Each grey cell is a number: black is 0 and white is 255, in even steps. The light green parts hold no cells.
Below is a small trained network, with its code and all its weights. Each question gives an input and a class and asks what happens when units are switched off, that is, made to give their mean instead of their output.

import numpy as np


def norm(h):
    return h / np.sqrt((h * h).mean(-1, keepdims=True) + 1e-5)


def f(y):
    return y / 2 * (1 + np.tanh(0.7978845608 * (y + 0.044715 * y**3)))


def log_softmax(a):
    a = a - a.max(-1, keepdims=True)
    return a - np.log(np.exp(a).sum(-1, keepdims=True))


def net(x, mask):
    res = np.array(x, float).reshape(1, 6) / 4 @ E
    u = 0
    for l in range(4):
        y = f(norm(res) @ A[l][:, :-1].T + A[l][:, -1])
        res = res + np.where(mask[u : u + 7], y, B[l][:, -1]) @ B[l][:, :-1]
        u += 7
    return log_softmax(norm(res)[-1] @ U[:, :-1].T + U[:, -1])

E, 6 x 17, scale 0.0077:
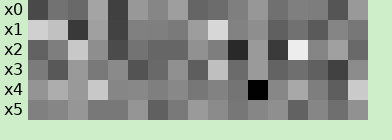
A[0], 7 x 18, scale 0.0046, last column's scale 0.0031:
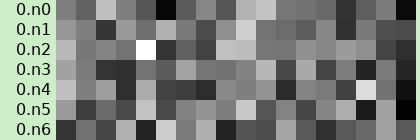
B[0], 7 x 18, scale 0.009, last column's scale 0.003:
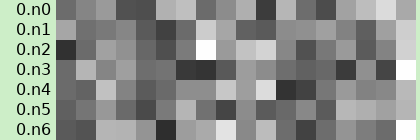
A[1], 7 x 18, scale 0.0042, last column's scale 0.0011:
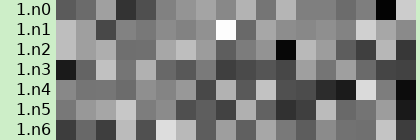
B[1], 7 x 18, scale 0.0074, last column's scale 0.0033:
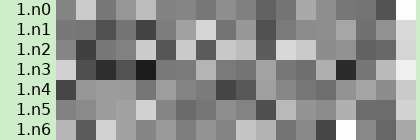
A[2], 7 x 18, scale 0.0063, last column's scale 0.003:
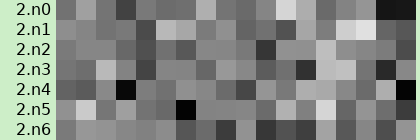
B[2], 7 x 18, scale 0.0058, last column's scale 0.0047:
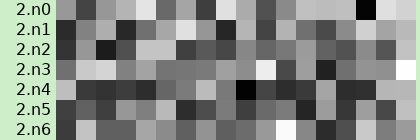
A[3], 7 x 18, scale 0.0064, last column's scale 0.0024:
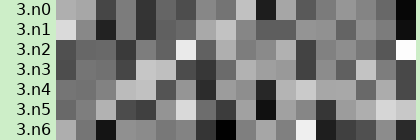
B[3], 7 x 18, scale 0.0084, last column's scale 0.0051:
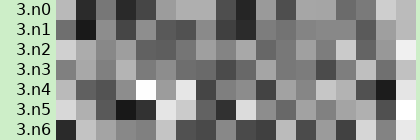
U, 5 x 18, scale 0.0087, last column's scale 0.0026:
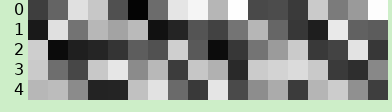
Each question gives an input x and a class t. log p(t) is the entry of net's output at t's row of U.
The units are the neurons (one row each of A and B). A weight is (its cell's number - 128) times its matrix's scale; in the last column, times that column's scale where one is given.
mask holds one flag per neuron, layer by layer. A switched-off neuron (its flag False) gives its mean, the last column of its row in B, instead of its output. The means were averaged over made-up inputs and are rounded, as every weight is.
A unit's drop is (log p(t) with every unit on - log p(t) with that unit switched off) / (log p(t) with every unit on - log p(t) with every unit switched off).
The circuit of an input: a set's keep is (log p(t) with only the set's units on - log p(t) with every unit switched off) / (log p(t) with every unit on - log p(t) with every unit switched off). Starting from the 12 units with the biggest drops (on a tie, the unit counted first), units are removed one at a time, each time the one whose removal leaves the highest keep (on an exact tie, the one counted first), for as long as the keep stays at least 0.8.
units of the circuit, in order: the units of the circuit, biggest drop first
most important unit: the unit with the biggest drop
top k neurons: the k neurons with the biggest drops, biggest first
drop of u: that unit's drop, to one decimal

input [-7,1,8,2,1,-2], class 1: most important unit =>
0.n6
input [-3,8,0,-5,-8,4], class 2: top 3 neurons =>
(0.n1; 3.n0; 1.n1)
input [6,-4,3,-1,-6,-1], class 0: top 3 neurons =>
(0.n6; 2.n3; 1.n2)
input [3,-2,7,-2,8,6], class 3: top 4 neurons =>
(1.n5; 1.n2; 0.n3; 3.n4)
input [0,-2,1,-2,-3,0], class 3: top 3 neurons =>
(2.n0; 1.n0; 0.n3)
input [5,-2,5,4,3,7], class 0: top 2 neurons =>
(0.n6; 0.n3)
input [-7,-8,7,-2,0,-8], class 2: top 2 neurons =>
(1.n3; 2.n4)
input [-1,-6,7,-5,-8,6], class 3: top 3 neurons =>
(2.n0; 0.n3; 1.n0)
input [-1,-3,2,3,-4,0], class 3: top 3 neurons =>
(2.n0; 1.n0; 3.n4)
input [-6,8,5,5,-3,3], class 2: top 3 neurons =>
(0.n1; 3.n0; 0.n6)
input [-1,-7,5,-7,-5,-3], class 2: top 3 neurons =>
(2.n4; 1.n3; 0.n0)
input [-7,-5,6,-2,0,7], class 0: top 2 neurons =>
(0.n4; 0.n2)
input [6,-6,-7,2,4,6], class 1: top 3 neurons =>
(3.n6; 0.n3; 0.n2)
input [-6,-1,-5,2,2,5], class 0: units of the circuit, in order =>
(0.n2)
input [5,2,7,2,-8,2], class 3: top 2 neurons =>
(2.n0; 0.n3)
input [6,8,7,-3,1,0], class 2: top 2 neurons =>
(0.n1; 0.n3)
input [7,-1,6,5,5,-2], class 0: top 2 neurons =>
(0.n6; 2.n3)
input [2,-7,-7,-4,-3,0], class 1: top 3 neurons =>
(3.n6; 0.n3; 0.n1)
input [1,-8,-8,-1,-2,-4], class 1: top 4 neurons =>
(3.n6; 0.n3; 0.n1; 1.n1)
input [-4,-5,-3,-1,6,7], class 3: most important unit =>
1.n2
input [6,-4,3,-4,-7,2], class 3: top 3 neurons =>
(2.n0; 1.n0; 0.n4)
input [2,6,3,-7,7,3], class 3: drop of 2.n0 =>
-0.1
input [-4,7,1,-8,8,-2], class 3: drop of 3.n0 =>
-0.1
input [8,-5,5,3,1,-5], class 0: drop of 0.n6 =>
0.2
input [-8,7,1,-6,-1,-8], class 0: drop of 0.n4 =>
0.9
